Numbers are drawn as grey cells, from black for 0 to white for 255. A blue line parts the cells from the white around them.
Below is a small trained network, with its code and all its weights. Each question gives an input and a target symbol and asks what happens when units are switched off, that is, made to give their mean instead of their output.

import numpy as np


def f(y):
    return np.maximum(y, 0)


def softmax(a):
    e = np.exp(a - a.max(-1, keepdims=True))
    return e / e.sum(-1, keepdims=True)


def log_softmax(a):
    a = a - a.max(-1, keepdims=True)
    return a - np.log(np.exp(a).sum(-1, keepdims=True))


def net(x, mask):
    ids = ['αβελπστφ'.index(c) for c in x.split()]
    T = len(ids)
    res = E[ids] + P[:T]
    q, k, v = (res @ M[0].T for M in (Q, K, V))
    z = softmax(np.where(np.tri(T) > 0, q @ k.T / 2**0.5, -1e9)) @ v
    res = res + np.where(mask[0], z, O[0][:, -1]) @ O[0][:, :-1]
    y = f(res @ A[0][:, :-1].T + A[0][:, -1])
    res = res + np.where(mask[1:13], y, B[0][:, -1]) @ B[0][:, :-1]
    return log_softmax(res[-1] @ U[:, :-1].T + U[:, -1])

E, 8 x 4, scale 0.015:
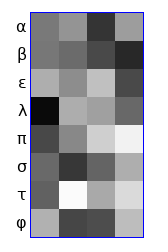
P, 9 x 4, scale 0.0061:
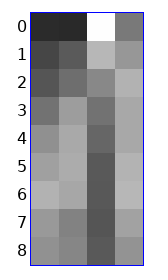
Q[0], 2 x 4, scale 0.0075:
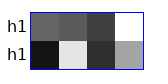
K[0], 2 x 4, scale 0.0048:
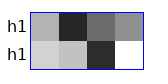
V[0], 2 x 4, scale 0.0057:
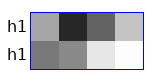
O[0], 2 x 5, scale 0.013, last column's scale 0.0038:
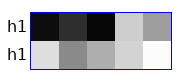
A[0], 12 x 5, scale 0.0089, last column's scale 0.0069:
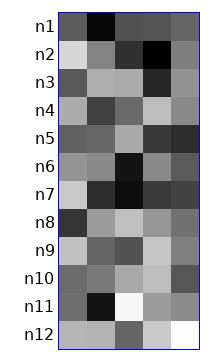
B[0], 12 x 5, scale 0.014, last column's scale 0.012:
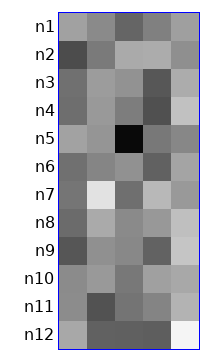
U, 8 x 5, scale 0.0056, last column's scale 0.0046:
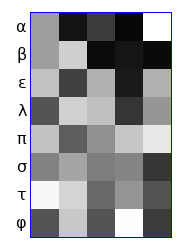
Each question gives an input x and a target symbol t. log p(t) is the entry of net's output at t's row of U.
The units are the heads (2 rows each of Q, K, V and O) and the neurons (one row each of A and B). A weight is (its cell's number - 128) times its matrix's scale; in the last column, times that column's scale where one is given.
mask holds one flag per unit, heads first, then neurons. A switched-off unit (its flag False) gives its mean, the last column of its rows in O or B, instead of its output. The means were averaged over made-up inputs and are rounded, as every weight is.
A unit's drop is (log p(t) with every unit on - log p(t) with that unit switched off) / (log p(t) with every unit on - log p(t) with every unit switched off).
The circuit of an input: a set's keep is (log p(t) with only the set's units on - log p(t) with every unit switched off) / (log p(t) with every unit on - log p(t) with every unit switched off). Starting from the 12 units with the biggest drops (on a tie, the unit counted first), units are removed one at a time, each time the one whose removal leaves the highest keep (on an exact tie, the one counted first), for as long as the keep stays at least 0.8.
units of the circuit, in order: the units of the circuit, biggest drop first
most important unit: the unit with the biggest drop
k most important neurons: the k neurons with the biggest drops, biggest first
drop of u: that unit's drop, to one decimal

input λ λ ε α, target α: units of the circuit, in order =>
(n8, n7, n12)
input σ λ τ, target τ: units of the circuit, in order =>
(h1, n12)
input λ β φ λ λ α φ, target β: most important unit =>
n7
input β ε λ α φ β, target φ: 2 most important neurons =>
(n2, n7)
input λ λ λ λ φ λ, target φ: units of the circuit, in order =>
(h1, n12, n4)
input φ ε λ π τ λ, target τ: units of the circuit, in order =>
(h1, n9)
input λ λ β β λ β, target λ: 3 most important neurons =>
(n2, n3, n12)
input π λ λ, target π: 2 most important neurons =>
(n4, n9)
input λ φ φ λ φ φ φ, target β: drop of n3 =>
0.0
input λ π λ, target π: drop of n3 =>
0.1
